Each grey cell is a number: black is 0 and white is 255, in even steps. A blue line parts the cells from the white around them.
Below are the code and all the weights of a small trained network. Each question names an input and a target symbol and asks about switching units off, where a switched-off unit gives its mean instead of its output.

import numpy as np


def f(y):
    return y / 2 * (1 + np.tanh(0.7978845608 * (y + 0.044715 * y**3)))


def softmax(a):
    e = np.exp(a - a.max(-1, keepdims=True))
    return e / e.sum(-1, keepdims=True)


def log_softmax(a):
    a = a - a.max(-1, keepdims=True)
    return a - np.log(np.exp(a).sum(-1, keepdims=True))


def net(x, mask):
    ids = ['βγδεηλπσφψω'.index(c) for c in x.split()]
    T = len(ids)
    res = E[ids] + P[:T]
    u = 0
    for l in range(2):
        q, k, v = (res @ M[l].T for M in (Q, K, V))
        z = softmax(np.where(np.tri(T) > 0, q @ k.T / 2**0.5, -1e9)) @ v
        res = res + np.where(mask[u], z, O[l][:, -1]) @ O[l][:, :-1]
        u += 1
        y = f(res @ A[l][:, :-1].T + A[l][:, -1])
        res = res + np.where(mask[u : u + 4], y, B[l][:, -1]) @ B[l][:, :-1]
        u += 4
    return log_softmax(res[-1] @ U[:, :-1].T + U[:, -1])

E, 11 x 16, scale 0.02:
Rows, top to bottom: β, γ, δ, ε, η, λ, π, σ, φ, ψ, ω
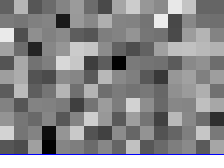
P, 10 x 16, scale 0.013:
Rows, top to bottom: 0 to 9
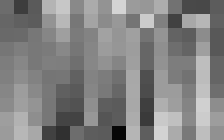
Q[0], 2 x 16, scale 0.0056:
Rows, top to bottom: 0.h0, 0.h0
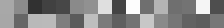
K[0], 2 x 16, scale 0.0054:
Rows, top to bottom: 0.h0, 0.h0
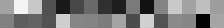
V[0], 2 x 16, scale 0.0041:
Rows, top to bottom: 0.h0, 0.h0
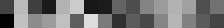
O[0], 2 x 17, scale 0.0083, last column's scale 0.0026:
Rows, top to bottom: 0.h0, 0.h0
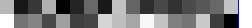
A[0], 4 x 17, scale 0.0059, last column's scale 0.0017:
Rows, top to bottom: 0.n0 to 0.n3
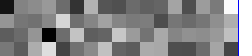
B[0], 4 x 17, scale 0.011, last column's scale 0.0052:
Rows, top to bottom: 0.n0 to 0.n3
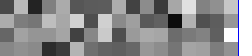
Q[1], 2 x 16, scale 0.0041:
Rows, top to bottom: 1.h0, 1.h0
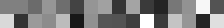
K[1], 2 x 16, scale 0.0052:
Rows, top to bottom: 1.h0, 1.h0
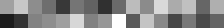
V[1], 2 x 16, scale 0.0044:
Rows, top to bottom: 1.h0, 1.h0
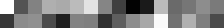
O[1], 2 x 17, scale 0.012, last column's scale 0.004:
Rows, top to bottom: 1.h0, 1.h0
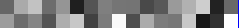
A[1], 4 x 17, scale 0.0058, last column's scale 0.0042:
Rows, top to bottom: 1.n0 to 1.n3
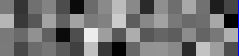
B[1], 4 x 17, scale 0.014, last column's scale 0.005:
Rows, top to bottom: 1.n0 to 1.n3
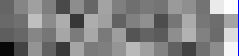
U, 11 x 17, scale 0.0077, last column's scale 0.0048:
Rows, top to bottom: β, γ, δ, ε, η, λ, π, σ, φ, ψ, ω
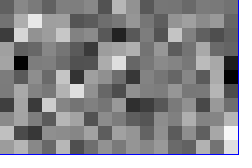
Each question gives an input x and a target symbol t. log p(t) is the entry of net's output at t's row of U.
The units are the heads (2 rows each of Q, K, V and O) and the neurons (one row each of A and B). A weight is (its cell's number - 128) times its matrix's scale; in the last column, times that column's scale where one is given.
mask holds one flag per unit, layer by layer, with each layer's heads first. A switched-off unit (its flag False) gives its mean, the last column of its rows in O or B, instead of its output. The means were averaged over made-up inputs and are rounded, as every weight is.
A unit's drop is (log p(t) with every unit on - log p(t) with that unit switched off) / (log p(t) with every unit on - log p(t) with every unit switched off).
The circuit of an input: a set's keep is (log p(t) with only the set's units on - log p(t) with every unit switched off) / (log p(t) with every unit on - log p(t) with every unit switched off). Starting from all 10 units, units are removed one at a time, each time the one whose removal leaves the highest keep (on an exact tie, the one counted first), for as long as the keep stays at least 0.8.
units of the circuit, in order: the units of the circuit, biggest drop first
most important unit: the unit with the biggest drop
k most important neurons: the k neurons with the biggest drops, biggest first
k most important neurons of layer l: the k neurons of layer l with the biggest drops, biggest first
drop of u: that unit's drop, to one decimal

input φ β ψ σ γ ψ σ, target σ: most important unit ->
0.n0
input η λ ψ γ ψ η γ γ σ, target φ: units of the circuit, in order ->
[1.h0, 0.h0, 0.n3]
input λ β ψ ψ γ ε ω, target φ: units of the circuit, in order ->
[1.h0, 0.n3, 1.n3, 0.n0]
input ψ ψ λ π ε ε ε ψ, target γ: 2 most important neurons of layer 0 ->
[0.n2, 0.n0]
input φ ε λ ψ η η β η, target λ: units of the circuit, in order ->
[1.n1, 1.h0, 0.h0]
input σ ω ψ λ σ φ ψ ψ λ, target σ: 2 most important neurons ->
[1.n2, 0.n0]
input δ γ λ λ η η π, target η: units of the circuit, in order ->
[0.h0, 1.n0]
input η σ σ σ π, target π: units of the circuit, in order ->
[1.h0, 0.h0]
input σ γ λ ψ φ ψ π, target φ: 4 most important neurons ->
[0.n3, 0.n0, 1.n3, 0.n1]
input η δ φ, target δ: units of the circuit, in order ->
[0.h0, 1.h0, 1.n2]
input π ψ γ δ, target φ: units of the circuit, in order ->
[0.h0, 0.n3, 1.h0]
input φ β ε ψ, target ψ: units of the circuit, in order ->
[0.h0, 1.h0, 0.n1]
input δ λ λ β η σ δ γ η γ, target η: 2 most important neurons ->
[1.n0, 0.n0]
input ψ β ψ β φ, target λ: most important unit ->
1.n1
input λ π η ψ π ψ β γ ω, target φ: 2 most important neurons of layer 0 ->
[0.n3, 0.n2]
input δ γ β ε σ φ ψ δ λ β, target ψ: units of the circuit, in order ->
[1.h0, 0.h0]
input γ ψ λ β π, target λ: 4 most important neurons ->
[1.n1, 0.n1, 0.n2, 1.n3]
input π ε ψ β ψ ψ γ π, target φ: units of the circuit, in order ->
[0.h0, 1.h0, 0.n3]
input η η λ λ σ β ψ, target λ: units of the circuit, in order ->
[1.n1, 1.h0, 0.h0]
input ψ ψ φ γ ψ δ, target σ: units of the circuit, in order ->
[0.h0]
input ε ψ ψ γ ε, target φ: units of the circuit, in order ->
[1.h0, 0.n3, 0.h0]
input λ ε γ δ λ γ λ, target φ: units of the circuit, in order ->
[0.n3, 1.h0, 1.n3]
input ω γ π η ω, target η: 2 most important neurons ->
[1.n0, 0.n3]
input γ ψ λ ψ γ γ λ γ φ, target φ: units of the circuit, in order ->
[0.h0, 1.h0, 0.n3]
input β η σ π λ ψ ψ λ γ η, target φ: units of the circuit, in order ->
[1.h0, 0.n3]
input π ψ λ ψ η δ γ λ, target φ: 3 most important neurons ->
[0.n3, 1.n3, 0.n1]
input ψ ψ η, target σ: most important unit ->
0.h0
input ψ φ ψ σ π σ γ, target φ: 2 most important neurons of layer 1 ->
[1.n3, 1.n2]
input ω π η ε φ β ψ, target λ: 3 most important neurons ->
[1.n1, 0.n1, 0.n2]
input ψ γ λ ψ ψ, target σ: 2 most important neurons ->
[0.n0, 1.n0]
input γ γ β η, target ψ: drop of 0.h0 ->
0.3
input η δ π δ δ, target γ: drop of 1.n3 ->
0.0
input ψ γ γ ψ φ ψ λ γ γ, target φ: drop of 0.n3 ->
0.2
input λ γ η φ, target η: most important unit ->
0.h0
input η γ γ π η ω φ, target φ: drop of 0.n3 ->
0.4
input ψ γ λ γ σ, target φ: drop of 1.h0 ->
0.4
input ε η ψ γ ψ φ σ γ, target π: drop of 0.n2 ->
-0.1
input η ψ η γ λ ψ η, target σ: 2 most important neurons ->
[1.n0, 0.n0]
